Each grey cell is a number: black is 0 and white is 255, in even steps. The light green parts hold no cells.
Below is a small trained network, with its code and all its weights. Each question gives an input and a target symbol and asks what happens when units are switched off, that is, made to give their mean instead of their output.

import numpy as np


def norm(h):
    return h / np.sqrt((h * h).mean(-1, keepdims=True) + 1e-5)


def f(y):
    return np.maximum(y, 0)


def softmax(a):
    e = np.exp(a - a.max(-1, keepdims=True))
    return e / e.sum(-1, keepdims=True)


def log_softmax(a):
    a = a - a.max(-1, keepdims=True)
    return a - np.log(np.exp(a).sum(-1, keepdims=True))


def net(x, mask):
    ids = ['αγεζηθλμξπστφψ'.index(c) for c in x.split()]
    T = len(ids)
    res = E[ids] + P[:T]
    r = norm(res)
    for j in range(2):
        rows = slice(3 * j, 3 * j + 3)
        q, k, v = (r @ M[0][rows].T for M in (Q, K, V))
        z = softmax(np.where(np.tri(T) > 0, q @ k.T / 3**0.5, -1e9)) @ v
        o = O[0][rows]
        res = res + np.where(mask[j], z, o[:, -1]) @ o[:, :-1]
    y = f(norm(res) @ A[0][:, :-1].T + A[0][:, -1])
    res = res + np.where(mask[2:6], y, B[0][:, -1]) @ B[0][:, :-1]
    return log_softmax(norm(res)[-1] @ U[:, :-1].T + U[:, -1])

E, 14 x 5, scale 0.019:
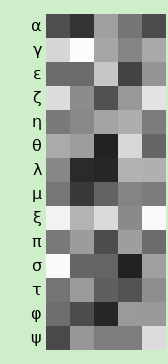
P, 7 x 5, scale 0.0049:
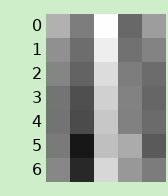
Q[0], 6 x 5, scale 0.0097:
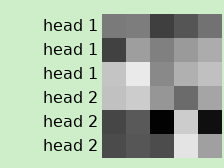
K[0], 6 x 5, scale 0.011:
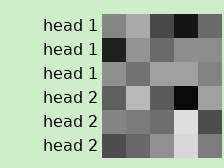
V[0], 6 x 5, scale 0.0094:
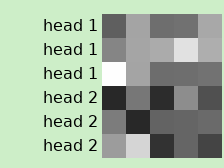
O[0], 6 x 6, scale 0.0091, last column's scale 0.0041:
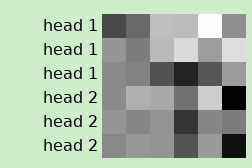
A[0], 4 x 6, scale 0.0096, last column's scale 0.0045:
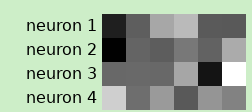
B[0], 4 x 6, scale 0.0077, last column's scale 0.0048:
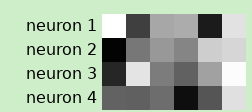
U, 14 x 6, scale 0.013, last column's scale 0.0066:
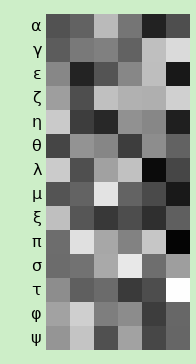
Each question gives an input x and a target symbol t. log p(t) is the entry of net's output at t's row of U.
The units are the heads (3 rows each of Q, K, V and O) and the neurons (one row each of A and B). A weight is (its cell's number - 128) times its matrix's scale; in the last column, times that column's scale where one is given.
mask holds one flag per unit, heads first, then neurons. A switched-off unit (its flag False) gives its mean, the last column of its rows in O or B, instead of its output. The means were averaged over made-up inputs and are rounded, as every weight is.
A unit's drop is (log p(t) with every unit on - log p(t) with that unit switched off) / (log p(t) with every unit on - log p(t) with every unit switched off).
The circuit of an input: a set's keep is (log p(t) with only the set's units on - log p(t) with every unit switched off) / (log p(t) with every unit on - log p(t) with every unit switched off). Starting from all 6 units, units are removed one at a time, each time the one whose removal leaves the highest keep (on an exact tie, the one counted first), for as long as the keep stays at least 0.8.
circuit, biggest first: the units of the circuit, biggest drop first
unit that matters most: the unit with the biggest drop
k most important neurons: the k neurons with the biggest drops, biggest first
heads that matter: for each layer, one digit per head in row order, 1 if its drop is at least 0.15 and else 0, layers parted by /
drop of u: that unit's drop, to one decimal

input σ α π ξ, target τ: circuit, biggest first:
neuron 4; head 2; head 1
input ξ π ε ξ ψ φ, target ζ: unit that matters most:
head 2
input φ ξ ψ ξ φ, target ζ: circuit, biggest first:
head 1; head 2
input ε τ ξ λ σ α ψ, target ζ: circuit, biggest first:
neuron 1; neuron 3
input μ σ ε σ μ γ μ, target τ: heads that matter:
11
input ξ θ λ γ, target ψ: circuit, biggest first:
head 2; neuron 3
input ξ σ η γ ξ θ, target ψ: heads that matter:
10
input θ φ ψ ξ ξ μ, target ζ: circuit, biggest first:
head 2; head 1
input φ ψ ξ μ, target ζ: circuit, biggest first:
head 1; head 2
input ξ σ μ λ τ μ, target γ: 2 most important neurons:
neuron 2; neuron 1
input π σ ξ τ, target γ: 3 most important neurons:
neuron 2; neuron 1; neuron 4
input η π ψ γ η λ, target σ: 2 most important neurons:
neuron 3; neuron 4
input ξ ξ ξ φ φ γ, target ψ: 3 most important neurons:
neuron 3; neuron 1; neuron 2
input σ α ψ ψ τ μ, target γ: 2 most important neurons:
neuron 2; neuron 1
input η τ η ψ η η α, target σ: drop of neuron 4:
0.2
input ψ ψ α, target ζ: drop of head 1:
0.7
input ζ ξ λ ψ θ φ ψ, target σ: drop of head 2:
0.2
